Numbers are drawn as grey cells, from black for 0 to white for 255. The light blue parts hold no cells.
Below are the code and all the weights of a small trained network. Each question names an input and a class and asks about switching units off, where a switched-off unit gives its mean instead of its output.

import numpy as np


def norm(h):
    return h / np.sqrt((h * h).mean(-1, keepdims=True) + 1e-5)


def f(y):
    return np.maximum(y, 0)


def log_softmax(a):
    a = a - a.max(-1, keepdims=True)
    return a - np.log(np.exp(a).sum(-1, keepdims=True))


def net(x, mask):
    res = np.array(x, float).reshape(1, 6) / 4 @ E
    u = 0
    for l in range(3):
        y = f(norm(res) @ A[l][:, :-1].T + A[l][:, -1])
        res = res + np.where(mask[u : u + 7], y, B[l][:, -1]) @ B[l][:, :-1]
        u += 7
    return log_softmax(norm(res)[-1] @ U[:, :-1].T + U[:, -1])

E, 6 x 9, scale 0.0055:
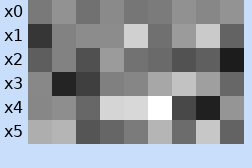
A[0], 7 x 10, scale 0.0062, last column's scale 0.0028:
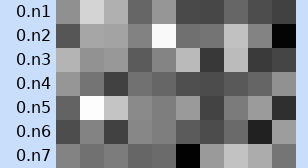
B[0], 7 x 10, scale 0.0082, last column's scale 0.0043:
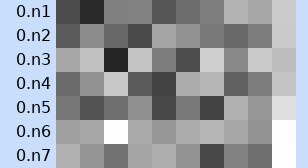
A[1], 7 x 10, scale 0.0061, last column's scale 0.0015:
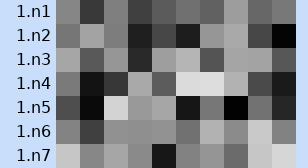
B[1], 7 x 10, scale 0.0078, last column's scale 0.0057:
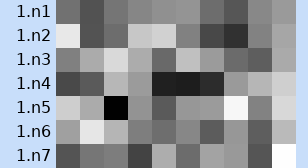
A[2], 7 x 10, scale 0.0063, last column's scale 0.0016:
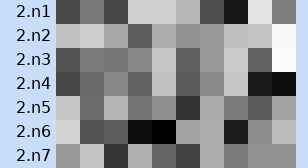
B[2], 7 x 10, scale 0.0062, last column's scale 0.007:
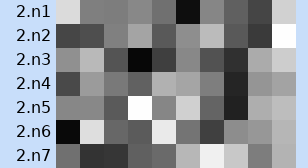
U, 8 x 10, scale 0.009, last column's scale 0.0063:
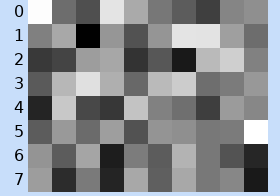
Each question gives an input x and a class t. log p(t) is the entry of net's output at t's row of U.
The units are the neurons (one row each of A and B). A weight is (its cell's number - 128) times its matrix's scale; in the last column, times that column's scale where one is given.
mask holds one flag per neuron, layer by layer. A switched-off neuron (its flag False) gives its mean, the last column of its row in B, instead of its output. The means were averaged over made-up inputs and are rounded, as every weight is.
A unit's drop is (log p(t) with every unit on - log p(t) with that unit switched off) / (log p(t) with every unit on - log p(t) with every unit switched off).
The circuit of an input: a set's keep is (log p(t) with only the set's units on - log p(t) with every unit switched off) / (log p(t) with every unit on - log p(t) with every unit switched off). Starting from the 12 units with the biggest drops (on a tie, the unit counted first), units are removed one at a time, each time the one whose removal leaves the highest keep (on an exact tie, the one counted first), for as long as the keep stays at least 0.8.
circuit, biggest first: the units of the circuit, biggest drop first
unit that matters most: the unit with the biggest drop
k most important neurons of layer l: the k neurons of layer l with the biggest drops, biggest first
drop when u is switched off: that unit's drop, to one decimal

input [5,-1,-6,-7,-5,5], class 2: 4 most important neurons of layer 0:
(0.n5 0.n6 0.n1 0.n4)
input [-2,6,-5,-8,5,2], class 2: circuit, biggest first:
(0.n5)
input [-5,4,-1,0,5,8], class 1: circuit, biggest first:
(0.n3 2.n7)
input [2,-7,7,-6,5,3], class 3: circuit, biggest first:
(0.n6 0.n4)
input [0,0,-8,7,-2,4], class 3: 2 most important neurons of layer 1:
(1.n3 1.n6)
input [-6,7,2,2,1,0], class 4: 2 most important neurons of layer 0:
(0.n2 0.n4)
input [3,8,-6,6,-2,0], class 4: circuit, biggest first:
(2.n3 2.n4 1.n5)
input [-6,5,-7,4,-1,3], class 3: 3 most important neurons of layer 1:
(1.n3 1.n7 1.n5)
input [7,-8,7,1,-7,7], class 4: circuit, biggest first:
(2.n6 1.n5)
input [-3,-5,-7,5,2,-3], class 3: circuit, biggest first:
(1.n6 1.n3)
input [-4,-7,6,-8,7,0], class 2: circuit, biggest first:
(0.n5 0.n1)
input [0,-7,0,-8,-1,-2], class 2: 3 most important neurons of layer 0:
(0.n5 0.n1 0.n2)
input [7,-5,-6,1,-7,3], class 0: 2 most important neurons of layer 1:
(1.n2 1.n5)
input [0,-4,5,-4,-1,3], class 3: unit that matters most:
0.n6
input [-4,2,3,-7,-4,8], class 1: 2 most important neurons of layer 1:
(1.n4 1.n2)
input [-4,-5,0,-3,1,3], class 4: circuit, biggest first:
(2.n6 0.n6)
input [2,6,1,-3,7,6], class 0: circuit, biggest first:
(2.n1 1.n7)
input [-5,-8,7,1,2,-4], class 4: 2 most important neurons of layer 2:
(2.n6 2.n2)
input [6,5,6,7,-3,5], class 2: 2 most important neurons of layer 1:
(1.n4 1.n5)
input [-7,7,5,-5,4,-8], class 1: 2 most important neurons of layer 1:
(1.n5 1.n7)
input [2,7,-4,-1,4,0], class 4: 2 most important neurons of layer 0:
(0.n2 0.n6)
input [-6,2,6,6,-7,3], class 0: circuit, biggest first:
(1.n2)
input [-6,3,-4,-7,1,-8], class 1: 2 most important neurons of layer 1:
(1.n5 1.n4)
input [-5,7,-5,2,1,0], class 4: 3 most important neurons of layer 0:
(0.n2 0.n6 0.n4)
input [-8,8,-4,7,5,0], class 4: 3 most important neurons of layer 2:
(2.n4 2.n3 2.n2)
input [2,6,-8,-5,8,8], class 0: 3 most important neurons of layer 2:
(2.n1 2.n6 2.n7)
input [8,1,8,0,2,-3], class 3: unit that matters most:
0.n6
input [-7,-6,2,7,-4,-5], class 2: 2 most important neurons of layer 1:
(1.n4 1.n1)
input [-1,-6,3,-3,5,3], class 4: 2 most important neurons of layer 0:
(0.n4 0.n7)
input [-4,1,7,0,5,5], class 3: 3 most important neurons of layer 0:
(0.n6 0.n4 0.n7)
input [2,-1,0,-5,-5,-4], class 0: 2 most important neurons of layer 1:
(1.n2 1.n4)
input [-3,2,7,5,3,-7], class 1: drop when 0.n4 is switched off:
-0.1
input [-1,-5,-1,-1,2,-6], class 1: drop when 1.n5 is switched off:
1.2
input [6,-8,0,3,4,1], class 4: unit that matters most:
2.n6
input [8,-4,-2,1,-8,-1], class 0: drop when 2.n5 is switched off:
0.0
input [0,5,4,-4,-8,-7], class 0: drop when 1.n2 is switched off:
1.0
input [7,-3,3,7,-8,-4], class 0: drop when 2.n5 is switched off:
0.1
